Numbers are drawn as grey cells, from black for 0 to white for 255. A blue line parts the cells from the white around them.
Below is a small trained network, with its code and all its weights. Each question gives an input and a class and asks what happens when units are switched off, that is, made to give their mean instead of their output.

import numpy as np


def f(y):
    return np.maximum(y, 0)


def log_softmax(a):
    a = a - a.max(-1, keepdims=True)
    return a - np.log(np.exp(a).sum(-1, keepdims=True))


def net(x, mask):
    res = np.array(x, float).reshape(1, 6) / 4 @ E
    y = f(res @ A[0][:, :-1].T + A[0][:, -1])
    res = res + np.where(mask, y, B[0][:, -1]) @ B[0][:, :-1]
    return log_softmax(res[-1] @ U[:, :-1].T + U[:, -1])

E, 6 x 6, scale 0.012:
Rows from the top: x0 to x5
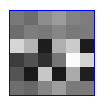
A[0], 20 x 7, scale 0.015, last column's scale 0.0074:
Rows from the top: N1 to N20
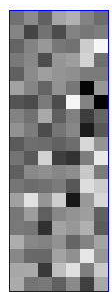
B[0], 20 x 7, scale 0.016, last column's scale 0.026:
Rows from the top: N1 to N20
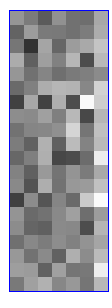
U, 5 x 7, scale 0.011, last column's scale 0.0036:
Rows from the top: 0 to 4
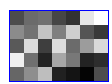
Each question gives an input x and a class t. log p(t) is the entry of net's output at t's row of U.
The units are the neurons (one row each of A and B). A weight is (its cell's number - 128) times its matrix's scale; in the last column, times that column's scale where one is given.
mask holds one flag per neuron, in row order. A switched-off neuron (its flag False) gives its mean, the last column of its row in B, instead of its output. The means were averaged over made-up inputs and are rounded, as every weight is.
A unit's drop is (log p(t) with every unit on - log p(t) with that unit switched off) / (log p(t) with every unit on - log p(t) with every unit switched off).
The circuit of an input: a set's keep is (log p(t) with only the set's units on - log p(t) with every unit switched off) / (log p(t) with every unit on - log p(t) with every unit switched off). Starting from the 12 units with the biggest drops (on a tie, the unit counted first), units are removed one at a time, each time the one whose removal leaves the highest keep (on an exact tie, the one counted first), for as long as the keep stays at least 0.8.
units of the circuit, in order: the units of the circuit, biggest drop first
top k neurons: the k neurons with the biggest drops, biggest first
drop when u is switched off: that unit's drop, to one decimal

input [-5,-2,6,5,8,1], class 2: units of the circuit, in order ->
[N7]
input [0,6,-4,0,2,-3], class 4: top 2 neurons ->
[N14 N7]
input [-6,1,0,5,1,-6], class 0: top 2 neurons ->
[N7 N8]
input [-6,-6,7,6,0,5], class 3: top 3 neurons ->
[N14 N16 N4]
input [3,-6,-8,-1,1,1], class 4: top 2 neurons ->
[N11 N7]
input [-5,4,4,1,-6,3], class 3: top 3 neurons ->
[N7 N4 N16]
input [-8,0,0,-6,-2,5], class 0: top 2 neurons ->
[N19 N14]
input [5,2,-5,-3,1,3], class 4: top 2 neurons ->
[N7 N11]
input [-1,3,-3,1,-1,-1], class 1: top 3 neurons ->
[N7 N14 N10]
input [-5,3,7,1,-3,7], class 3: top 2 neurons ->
[N7 N16]
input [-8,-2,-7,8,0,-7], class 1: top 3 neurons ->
[N4 N10 N14]
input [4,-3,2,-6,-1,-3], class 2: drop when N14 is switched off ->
0.1
